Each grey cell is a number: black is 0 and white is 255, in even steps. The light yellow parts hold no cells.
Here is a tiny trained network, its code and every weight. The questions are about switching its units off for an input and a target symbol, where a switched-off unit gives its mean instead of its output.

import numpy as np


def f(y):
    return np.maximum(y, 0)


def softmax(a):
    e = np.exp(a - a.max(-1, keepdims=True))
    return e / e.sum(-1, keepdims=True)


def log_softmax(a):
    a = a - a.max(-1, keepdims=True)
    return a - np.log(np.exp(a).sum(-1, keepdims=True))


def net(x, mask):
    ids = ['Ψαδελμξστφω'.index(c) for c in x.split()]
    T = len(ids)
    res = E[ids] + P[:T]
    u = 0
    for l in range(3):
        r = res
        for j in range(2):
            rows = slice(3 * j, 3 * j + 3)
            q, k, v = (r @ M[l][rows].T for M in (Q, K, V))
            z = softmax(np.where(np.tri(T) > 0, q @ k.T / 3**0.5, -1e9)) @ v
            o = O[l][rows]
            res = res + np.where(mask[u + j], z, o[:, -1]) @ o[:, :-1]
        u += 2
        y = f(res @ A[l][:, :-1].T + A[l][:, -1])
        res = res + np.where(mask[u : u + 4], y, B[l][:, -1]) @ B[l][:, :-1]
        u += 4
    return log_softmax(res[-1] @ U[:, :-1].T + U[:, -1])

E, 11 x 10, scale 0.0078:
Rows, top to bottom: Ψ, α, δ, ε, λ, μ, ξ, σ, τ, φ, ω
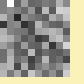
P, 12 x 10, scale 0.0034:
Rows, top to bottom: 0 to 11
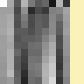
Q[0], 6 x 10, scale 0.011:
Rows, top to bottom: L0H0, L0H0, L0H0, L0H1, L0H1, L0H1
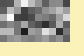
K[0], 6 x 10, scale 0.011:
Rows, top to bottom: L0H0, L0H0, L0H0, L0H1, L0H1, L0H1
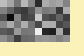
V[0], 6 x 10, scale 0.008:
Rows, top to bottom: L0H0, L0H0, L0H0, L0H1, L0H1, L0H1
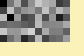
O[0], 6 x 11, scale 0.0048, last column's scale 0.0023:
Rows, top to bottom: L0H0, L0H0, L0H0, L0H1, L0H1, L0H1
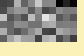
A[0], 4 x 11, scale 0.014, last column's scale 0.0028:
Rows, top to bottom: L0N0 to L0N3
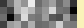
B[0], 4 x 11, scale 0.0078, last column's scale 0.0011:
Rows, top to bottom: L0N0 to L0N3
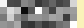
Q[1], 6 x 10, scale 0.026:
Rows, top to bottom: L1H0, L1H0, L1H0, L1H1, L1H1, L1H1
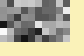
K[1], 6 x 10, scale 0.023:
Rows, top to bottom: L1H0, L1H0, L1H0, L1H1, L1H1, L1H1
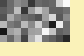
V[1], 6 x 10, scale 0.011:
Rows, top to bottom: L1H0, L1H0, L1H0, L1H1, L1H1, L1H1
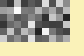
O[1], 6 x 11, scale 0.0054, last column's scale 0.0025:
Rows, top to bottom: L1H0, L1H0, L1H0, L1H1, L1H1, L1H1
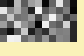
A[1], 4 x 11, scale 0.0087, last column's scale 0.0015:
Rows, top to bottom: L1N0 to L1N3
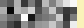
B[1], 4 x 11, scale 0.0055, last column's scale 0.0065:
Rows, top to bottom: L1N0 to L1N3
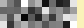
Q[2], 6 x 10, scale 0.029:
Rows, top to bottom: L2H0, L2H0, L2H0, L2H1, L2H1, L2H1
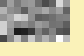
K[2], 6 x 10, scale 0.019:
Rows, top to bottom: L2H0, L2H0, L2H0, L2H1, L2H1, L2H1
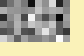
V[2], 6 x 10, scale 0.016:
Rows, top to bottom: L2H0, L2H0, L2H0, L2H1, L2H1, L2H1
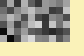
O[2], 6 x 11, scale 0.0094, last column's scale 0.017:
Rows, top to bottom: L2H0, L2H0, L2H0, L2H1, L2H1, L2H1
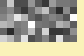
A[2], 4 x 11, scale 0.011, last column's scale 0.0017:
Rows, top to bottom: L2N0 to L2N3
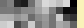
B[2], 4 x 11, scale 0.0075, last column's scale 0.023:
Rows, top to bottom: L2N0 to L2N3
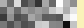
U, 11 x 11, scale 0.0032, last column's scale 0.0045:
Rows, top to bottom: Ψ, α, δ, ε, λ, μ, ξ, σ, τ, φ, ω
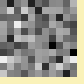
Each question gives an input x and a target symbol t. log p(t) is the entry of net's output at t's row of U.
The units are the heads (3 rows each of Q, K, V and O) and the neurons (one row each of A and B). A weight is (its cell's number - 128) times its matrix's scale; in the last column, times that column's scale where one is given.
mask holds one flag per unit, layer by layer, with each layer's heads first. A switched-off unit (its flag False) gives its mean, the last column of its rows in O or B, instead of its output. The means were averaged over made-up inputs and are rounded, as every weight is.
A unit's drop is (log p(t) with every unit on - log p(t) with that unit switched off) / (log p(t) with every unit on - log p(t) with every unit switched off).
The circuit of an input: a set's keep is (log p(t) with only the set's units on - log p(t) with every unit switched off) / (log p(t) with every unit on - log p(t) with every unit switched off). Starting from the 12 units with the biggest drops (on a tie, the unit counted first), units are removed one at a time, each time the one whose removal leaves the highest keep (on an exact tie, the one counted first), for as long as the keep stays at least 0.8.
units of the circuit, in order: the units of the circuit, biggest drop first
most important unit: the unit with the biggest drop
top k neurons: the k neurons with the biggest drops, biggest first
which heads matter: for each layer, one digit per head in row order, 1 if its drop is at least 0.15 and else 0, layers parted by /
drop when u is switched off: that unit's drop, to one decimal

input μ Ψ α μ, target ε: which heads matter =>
10 / 11 / 11
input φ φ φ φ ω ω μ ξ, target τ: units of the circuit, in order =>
L1H1; L1H0; L2H0
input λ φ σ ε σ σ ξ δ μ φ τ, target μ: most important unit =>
L1H1
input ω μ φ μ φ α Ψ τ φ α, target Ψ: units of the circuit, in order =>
L1H1; L1N2; L2H1
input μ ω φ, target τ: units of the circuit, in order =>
L1H1; L2H0; L1H0
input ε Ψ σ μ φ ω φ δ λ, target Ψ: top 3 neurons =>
L1N2; L1N0; L1N1
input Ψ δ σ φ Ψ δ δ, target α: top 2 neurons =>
L1N0; L2N1
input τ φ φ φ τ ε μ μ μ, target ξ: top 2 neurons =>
L2N2; L1N3
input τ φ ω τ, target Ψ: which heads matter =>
10 / 01 / 01
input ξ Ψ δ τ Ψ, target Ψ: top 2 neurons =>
L1N2; L1N3
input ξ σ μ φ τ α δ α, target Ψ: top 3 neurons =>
L1N2; L1N3; L2N2
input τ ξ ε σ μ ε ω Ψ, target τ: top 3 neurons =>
L0N0; L0N1; L1N2
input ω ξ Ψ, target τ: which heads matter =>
00 / 01 / 10
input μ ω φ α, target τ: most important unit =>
L1H1
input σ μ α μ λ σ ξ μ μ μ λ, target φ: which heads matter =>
00 / 00 / 11
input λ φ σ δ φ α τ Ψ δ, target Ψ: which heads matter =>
00 / 01 / 01
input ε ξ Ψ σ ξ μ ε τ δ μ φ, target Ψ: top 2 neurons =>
L0N0; L1N0
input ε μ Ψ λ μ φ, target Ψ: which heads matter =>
01 / 01 / 01
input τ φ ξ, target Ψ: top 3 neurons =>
L1N2; L1N3; L2N2
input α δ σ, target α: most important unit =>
L1N0
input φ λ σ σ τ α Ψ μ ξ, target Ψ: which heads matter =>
10 / 01 / 01
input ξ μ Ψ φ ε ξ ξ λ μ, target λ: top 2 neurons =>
L2N0; L1N0
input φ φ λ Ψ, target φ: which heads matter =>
00 / 01 / 11
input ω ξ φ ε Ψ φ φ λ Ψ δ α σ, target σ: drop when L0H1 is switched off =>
0.1
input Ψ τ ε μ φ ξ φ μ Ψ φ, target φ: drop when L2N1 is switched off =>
-0.1
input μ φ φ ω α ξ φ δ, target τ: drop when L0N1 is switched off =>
0.0
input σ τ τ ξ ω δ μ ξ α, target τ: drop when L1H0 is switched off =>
0.2
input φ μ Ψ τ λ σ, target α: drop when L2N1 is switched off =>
0.4
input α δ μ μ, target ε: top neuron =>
L2N2
